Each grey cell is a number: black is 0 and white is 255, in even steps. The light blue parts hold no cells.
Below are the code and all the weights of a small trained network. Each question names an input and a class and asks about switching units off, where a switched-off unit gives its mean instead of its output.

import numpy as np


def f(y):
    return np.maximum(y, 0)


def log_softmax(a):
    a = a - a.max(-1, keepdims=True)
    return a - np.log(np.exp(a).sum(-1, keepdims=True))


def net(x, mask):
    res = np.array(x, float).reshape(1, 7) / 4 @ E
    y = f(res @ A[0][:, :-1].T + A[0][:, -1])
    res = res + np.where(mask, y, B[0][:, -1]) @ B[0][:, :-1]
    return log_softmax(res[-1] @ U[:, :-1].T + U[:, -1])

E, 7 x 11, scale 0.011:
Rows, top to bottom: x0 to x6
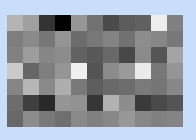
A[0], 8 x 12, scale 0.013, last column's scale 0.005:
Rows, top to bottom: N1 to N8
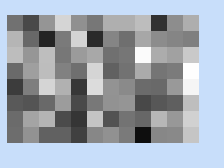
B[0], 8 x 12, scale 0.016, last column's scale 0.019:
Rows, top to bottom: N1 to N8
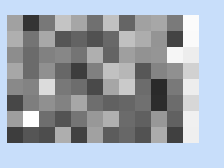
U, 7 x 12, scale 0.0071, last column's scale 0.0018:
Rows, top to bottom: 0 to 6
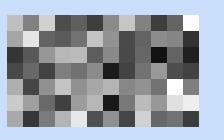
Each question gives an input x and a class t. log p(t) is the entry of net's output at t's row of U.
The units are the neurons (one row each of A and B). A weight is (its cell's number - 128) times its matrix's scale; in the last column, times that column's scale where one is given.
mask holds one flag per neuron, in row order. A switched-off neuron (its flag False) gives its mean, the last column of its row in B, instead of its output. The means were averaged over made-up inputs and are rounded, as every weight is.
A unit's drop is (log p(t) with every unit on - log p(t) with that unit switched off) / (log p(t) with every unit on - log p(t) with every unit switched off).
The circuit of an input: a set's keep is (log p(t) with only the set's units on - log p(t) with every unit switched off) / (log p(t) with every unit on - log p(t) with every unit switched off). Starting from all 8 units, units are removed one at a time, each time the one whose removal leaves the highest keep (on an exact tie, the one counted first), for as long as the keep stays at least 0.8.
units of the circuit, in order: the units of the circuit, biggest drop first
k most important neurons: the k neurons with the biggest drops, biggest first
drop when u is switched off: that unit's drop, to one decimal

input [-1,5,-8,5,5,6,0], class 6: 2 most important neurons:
N1; N5
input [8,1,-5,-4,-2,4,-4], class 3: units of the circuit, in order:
N8
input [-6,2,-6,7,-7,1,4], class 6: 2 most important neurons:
N1; N4
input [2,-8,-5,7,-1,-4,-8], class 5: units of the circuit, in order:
N3; N1
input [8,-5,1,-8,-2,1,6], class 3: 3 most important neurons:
N8; N4; N5
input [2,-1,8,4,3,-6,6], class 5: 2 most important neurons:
N1; N3
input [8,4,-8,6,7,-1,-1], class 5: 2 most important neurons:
N3; N5
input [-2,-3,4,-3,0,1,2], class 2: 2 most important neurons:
N2; N6
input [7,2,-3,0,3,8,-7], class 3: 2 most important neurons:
N5; N8
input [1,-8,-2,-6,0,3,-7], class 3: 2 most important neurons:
N8; N1
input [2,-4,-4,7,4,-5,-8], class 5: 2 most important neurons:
N3; N1
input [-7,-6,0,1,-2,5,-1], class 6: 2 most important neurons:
N1; N8
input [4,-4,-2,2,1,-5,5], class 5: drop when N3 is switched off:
0.3
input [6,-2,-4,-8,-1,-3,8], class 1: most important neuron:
N7
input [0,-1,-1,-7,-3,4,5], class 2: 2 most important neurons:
N6; N5
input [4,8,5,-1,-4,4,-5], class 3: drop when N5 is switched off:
0.2
